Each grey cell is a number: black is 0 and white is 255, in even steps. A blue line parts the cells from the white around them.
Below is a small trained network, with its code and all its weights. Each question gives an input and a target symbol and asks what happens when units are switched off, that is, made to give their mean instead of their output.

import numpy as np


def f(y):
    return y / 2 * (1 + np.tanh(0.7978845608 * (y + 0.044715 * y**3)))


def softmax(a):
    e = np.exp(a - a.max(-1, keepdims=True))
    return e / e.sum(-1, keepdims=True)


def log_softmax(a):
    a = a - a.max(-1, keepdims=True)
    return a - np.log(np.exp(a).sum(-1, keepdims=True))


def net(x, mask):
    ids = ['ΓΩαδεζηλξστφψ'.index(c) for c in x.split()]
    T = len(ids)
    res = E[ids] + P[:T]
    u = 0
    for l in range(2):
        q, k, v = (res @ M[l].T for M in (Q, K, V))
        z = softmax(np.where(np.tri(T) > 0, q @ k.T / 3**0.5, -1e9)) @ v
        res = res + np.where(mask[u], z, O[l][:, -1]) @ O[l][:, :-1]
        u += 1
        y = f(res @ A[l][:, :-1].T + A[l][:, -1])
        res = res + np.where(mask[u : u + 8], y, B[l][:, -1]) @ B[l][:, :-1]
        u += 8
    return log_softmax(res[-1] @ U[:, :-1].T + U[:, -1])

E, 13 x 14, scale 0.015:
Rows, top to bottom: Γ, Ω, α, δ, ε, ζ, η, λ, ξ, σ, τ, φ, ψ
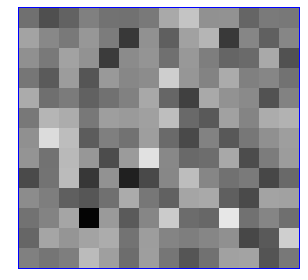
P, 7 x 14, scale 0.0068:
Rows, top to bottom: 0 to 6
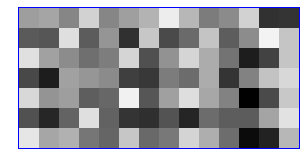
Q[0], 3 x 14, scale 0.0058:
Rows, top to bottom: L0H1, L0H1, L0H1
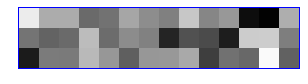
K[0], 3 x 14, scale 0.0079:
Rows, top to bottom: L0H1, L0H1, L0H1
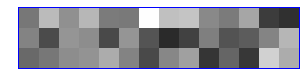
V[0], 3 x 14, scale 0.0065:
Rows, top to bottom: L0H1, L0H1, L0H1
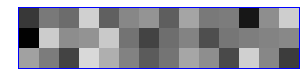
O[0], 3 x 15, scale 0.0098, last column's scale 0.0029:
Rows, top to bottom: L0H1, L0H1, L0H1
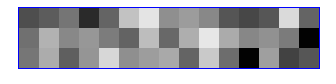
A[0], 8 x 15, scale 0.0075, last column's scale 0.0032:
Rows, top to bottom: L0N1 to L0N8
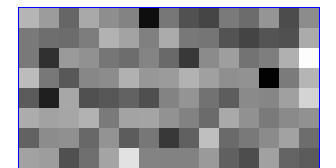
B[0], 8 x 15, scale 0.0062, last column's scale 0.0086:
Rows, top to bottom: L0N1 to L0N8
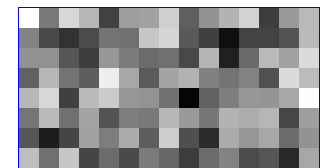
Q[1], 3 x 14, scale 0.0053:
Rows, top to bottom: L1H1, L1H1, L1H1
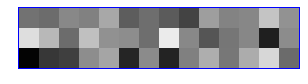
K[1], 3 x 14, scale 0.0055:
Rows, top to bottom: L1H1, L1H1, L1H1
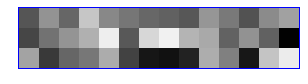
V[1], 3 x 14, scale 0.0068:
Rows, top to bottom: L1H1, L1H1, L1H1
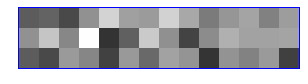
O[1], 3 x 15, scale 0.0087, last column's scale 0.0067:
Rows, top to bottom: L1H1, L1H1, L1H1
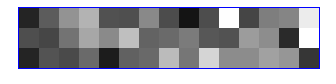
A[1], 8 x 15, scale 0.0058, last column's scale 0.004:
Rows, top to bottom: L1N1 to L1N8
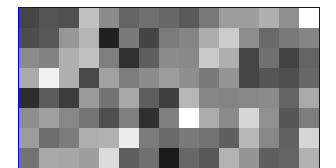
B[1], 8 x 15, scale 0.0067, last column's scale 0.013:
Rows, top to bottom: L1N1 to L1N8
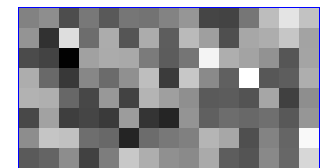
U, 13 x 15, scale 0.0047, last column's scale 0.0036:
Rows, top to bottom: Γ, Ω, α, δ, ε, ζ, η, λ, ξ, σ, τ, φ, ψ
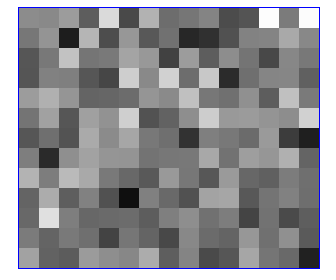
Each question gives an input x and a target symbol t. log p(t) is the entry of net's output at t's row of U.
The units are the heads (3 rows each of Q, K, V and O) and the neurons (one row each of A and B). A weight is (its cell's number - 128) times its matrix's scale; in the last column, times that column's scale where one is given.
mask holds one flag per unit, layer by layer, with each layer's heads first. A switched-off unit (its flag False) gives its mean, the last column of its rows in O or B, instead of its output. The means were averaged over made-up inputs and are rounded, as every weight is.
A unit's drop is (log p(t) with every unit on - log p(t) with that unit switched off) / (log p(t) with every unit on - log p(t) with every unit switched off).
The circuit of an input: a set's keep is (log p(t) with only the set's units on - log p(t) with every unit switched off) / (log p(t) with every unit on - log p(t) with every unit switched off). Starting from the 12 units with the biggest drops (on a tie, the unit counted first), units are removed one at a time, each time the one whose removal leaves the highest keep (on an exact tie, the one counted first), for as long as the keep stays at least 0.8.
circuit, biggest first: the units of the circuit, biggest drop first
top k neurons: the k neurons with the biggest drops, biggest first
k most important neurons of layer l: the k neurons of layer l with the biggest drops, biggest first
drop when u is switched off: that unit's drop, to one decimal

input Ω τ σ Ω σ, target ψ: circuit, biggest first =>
(L1N4 L0H1 L0N8 L1H1)
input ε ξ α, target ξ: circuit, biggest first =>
(L0H1 L0N1)
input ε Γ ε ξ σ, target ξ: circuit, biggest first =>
(L0H1 L0N1 L0N8)
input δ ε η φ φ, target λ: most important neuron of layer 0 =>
(L0N5)
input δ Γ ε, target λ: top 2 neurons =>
(L1N2 L0N5)
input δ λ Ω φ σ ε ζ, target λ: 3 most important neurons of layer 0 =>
(L0N5 L0N1 L0N3)
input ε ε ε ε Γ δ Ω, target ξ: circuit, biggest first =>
(L0H1 L0N1)
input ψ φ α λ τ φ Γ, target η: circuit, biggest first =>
(L0H1 L1H1 L1N3 L0N3)
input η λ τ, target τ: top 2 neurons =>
(L1N6 L1N7)
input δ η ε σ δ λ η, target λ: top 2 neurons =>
(L1N2 L0N5)
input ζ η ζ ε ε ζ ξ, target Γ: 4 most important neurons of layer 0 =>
(L0N6 L0N3 L0N8 L0N2)
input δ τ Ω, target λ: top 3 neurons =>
(L1N2 L0N5 L0N1)
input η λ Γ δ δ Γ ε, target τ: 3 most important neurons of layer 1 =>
(L1N7 L1N6 L1N5)
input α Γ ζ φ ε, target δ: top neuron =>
(L0N5)
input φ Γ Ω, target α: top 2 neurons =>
(L0N4 L1N8)
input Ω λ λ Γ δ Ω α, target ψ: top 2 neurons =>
(L1N4 L0N8)
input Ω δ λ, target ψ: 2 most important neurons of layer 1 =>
(L1N4 L1N7)
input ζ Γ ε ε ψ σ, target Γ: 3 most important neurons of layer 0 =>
(L0N1 L0N5 L0N3)
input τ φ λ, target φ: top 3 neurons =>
(L1N6 L1N2 L0N5)
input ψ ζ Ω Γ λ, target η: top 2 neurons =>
(L1N3 L0N8)
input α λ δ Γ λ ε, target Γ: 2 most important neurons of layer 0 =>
(L0N3 L0N1)
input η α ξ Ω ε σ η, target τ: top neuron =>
(L1N7)
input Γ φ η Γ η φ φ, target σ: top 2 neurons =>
(L0N5 L0N2)
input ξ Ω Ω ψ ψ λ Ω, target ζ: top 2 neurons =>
(L1N3 L0N5)
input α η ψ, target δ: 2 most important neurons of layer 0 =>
(L0N5 L0N2)
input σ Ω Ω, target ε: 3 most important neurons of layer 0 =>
(L0N8 L0N5 L0N4)
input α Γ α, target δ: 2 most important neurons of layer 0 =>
(L0N5 L0N2)
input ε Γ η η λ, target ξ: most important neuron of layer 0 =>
(L0N1)
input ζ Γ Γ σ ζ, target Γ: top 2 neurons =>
(L1N2 L1N5)
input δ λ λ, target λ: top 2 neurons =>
(L1N2 L0N5)
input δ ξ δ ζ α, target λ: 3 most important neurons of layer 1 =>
(L1N2 L1N3 L1N7)
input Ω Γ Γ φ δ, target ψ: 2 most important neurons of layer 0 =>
(L0N8 L0N2)
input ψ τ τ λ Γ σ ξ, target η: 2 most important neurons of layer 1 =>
(L1N3 L1N7)
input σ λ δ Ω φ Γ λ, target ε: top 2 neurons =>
(L0N8 L0N5)
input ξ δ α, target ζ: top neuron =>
(L1N3)
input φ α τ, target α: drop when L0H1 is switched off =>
0.4
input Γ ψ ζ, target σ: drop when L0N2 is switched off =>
0.2
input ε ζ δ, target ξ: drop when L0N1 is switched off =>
0.5
